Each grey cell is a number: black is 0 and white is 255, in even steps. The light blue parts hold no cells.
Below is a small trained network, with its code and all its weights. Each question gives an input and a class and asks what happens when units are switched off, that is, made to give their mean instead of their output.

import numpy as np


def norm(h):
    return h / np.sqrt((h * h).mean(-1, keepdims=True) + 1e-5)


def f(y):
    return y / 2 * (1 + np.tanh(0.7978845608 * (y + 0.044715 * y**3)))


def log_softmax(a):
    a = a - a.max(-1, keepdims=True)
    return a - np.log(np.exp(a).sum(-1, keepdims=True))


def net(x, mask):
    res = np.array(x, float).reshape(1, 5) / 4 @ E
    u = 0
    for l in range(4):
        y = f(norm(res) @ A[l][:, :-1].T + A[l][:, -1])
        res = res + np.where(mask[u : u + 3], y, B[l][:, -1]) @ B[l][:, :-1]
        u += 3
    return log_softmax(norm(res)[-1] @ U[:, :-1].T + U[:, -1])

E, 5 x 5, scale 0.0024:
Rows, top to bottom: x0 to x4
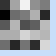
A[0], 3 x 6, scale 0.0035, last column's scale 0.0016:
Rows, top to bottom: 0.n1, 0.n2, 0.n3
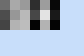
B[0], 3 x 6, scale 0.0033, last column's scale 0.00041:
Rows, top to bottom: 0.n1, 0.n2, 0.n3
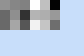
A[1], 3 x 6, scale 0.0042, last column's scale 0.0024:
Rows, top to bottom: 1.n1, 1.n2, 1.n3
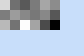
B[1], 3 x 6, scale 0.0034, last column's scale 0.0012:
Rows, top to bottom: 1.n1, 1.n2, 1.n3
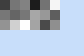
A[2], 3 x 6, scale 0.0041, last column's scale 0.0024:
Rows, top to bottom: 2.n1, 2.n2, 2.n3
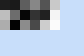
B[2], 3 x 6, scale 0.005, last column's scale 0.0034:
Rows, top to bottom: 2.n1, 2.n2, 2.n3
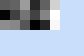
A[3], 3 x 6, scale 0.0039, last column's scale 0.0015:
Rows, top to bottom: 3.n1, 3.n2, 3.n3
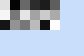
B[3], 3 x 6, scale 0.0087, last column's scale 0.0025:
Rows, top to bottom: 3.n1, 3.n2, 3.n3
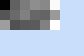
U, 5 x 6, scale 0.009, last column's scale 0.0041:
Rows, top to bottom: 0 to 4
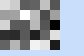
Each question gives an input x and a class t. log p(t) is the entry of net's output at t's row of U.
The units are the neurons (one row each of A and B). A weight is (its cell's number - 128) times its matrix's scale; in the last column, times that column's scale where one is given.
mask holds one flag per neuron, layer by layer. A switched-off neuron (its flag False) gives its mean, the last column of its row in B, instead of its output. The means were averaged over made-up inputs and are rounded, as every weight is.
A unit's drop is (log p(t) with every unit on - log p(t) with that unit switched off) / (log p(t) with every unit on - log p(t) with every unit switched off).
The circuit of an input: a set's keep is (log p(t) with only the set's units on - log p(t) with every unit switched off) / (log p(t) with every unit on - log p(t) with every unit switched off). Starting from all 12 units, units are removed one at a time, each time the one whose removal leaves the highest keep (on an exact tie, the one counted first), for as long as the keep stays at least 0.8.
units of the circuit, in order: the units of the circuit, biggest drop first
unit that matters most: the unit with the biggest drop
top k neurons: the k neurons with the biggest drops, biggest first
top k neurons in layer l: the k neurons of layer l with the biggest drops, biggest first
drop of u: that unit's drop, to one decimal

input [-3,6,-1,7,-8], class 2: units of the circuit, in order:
3.n3, 3.n1
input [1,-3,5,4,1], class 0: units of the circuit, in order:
3.n1, 2.n2
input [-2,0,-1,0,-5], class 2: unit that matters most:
2.n3
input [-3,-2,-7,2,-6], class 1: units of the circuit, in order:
1.n3, 2.n3
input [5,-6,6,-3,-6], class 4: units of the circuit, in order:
2.n3, 2.n1
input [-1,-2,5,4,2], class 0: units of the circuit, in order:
3.n1, 2.n2, 2.n1
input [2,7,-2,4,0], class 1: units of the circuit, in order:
2.n2, 2.n3
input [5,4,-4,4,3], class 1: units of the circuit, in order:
2.n2, 3.n1, 2.n3
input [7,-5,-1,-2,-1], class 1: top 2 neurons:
2.n2, 3.n1
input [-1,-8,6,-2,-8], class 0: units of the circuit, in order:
3.n1, 2.n3
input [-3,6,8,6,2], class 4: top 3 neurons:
2.n3, 2.n2, 1.n1
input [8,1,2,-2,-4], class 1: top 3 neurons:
2.n2, 2.n3, 3.n1
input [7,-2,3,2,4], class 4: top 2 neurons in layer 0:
0.n3, 0.n2
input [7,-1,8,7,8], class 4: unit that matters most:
0.n3
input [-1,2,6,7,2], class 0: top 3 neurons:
3.n1, 1.n3, 2.n2
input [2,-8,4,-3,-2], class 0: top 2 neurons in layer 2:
2.n1, 2.n2
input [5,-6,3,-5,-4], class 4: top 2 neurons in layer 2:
2.n3, 2.n1
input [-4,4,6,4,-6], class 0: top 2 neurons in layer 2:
2.n3, 2.n1
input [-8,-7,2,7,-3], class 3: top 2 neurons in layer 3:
3.n1, 3.n2
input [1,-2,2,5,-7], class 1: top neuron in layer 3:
3.n2
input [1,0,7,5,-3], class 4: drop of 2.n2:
-0.1
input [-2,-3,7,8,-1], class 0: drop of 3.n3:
-0.1
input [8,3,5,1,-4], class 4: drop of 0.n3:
0.2
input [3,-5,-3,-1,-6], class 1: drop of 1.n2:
0.0
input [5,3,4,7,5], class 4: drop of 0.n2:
0.1
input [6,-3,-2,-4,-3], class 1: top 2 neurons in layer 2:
2.n2, 2.n3
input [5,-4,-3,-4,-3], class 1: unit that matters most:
1.n3
